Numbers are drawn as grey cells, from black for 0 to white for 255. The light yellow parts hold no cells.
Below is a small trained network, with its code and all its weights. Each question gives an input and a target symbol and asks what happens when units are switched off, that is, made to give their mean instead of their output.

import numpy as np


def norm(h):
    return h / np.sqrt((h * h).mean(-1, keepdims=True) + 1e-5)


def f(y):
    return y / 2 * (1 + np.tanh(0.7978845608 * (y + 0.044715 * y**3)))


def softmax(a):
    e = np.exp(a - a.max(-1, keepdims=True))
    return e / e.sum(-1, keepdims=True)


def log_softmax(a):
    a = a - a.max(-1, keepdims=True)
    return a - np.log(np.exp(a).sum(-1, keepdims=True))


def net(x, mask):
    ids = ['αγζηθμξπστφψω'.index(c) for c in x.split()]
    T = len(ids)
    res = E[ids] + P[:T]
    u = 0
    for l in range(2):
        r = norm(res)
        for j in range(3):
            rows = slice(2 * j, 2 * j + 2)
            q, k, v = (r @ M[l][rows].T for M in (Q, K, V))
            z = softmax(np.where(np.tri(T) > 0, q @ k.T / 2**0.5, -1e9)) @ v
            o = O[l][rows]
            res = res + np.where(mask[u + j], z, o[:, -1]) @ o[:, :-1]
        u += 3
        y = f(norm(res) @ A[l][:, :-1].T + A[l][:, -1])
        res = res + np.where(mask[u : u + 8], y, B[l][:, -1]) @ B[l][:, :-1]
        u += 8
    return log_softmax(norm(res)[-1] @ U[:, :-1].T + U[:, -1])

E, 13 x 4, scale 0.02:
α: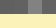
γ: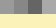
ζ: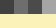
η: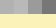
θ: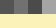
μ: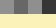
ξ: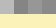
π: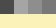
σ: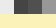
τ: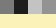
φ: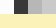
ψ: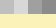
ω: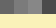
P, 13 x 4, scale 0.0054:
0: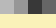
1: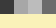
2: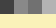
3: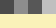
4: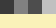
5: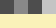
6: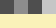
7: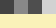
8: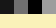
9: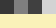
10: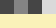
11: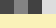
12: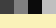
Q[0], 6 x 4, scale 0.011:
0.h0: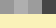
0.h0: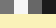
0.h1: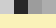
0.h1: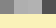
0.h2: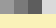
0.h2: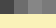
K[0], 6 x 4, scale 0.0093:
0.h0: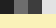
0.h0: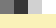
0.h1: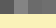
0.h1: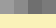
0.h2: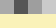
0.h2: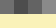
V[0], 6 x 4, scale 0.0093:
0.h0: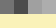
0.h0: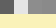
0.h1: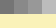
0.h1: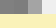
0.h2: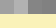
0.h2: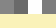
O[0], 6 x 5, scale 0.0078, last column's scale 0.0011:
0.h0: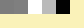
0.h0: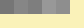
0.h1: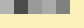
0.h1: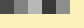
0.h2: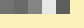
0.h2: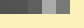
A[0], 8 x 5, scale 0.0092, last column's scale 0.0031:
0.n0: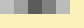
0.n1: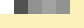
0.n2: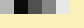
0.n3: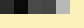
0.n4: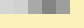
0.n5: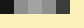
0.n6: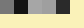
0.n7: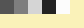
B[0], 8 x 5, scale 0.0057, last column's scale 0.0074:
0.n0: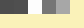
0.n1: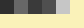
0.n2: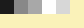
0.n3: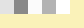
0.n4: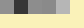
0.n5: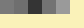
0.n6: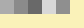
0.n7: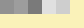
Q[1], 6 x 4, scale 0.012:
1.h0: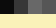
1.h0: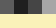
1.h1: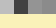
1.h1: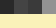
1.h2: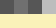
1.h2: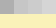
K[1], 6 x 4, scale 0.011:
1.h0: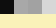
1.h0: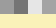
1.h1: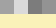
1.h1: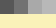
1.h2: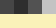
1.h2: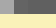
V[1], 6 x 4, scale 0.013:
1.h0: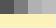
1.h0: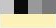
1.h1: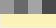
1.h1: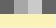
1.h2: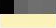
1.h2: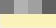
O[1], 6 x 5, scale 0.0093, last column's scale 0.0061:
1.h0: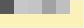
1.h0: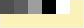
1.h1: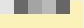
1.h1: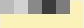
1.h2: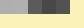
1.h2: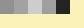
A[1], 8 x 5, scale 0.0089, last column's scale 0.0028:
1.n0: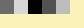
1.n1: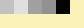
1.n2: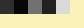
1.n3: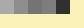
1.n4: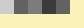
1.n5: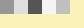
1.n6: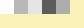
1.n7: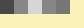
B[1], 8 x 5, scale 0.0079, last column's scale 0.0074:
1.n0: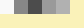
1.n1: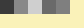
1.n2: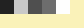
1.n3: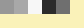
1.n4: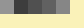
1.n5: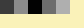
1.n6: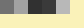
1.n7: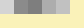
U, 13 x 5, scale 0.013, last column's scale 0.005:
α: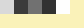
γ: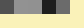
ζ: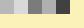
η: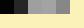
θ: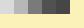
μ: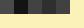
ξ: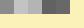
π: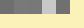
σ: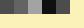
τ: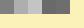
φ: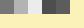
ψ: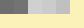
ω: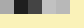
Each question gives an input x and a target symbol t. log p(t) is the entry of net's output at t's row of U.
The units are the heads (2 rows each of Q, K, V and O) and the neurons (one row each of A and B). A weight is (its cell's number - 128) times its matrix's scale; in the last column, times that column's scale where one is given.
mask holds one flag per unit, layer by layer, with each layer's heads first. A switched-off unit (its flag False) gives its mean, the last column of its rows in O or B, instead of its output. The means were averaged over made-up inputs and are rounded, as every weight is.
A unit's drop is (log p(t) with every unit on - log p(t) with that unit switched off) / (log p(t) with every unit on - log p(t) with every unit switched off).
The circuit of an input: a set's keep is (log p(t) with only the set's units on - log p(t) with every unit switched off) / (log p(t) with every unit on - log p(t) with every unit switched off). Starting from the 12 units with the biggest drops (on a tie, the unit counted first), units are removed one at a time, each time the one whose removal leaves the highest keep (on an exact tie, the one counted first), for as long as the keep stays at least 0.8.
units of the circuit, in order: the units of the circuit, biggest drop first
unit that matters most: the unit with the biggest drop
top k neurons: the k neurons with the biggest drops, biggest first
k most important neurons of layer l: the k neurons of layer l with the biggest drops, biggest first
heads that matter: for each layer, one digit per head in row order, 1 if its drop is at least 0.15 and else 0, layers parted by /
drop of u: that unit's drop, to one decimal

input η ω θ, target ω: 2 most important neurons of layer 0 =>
[0.n3, 0.n4]
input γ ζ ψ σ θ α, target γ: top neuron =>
[0.n0]
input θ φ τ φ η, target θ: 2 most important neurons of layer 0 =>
[0.n0, 0.n2]
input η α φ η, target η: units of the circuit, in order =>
[0.n4, 1.h2]
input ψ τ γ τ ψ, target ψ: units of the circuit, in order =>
[1.h2, 0.n4]
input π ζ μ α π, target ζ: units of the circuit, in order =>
[1.h0, 1.h2]
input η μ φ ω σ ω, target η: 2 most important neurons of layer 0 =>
[0.n7, 0.n4]
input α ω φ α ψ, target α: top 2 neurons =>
[0.n7, 0.n0]
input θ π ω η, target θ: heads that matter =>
001 / 111
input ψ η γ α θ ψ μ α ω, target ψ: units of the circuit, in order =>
[0.n3, 1.h0]
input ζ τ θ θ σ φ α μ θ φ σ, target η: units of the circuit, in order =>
[0.n2, 1.h0]
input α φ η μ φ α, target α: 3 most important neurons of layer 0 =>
[0.n3, 0.n0, 0.n7]
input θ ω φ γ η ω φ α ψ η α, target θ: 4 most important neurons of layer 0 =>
[0.n0, 0.n2, 0.n3, 0.n7]
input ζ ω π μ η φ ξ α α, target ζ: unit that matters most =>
0.n2
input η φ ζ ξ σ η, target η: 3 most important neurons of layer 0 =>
[0.n3, 0.n4, 0.n2]
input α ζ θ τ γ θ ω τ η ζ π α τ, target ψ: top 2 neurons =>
[0.n3, 0.n2]
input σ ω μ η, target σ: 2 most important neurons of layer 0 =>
[0.n0, 0.n7]
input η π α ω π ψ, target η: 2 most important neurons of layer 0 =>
[0.n3, 0.n7]
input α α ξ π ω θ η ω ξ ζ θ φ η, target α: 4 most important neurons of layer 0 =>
[0.n2, 0.n0, 0.n7, 0.n4]
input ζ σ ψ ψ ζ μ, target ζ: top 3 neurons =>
[0.n2, 0.n7, 0.n4]
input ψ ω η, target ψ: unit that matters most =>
1.h2
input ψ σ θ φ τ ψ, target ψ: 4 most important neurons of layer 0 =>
[0.n2, 0.n4, 0.n0, 0.n3]
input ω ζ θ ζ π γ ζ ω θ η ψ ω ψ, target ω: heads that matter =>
010 / 100
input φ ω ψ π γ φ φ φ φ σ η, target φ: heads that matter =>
000 / 100
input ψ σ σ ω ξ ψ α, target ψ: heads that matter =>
101 / 001
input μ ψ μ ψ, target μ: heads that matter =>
110 / 100
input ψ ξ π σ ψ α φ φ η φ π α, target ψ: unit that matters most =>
0.h2
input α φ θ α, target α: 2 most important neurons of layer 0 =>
[0.n0, 0.n7]
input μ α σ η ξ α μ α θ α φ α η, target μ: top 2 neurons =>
[0.n2, 0.n0]
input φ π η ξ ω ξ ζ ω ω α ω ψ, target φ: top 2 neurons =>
[0.n7, 1.n1]
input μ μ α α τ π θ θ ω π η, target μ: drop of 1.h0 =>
1.2
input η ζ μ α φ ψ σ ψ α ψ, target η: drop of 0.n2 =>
0.2
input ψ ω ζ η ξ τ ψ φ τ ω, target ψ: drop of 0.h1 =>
0.1
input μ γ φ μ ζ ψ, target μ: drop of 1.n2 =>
0.1
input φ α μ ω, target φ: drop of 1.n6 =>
0.0
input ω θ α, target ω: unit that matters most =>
1.h0
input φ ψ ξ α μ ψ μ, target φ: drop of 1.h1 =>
0.2
